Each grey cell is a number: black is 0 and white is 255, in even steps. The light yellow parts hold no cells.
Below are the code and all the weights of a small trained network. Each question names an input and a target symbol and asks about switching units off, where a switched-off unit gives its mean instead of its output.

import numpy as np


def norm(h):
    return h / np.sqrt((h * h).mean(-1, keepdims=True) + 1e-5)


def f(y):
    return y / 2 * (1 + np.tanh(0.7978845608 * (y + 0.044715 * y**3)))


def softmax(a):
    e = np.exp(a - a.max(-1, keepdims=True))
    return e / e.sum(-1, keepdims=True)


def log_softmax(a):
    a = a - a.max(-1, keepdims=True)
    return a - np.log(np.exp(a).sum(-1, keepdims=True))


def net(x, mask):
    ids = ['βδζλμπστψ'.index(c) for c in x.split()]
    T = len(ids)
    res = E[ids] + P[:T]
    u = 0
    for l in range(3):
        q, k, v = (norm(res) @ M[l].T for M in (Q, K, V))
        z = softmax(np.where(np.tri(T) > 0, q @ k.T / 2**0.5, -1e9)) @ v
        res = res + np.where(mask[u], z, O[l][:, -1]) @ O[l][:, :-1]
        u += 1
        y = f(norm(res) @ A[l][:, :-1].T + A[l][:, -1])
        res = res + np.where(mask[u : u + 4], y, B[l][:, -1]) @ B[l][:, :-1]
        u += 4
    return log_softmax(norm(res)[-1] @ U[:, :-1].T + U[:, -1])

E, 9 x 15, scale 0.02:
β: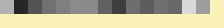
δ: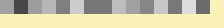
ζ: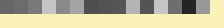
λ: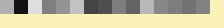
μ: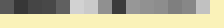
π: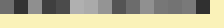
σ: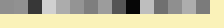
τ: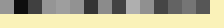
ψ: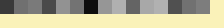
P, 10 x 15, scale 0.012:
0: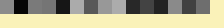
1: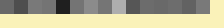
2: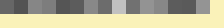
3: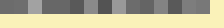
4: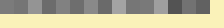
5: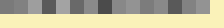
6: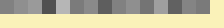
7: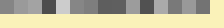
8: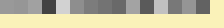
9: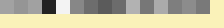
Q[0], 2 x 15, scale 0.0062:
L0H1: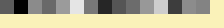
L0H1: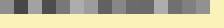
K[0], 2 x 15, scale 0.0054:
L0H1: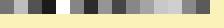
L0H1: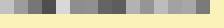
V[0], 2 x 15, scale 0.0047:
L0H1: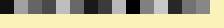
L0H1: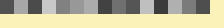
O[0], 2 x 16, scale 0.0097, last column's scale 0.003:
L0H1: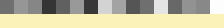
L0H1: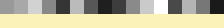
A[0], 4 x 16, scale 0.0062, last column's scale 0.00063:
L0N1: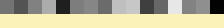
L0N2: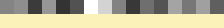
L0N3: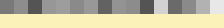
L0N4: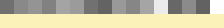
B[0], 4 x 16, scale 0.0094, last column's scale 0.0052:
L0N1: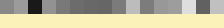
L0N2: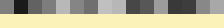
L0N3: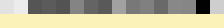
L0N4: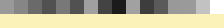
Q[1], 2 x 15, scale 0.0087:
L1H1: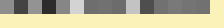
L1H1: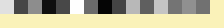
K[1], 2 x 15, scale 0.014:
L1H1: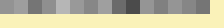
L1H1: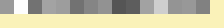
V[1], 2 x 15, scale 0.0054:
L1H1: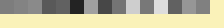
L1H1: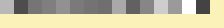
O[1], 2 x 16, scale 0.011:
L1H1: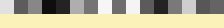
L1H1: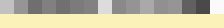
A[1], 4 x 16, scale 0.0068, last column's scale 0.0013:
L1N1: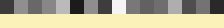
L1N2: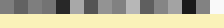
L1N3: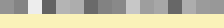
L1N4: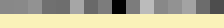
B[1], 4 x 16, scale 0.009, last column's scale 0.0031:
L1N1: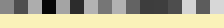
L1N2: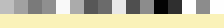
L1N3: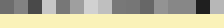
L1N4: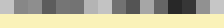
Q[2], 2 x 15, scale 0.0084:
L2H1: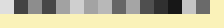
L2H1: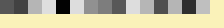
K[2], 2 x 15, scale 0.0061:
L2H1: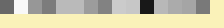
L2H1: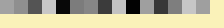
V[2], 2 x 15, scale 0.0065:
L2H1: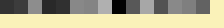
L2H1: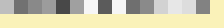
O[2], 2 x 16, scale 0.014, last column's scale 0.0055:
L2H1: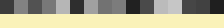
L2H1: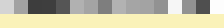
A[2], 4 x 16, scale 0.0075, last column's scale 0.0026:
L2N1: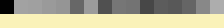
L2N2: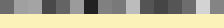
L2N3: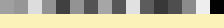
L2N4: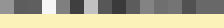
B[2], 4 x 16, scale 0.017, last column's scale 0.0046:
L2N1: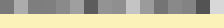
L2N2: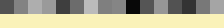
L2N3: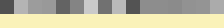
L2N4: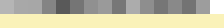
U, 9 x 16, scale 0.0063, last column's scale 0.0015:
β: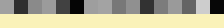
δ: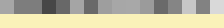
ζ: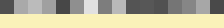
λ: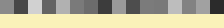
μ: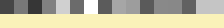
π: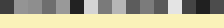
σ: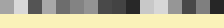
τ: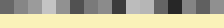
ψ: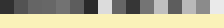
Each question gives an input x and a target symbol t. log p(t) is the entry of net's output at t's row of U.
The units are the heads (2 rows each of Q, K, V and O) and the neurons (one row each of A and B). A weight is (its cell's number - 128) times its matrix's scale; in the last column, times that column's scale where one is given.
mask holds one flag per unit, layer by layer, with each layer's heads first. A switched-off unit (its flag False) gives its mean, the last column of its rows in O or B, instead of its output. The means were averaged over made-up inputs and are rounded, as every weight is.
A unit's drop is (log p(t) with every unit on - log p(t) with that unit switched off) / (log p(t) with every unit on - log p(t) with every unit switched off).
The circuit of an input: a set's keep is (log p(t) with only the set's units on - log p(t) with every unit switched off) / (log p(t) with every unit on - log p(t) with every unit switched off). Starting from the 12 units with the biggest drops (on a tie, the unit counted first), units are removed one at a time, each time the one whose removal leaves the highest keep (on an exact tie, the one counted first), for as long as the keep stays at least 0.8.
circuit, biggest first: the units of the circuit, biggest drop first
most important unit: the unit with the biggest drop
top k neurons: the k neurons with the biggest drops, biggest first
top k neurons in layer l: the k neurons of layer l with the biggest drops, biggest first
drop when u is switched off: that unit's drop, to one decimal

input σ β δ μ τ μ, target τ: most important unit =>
L2H1
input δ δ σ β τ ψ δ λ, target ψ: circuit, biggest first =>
[L0H1, L1H1, L2H1]
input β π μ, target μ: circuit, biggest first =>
[L1H1, L0H1, L0N2]
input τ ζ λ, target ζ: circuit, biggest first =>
[L2H1, L2N3]
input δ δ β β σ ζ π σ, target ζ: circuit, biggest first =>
[L2H1, L2N3]
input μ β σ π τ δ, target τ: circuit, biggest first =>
[L1H1, L2H1]
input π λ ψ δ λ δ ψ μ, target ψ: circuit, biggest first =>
[L0H1, L2H1]
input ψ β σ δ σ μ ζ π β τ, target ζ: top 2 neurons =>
[L2N3, L2N2]
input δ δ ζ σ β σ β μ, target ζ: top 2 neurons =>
[L1N4, L2N3]
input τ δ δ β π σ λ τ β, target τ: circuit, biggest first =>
[L2H1, L2N1]
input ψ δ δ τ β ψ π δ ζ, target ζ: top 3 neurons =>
[L2N2, L2N3, L1N2]
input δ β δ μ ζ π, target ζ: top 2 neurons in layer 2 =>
[L2N3, L2N2]
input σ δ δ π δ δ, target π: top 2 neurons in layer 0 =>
[L0N3, L0N1]
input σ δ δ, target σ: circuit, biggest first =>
[L1H1]
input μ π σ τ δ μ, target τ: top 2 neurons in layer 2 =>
[L2N1, L2N4]
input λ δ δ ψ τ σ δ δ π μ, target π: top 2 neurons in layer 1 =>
[L1N2, L1N1]
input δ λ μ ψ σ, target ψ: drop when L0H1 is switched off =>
0.2
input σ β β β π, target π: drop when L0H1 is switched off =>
0.1
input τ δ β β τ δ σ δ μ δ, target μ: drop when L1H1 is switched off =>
0.8
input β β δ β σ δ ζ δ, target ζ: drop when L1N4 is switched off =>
0.0
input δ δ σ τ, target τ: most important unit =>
L1H1
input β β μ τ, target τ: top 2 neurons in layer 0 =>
[L0N2, L0N4]
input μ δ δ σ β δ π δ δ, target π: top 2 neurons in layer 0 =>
[L0N3, L0N2]
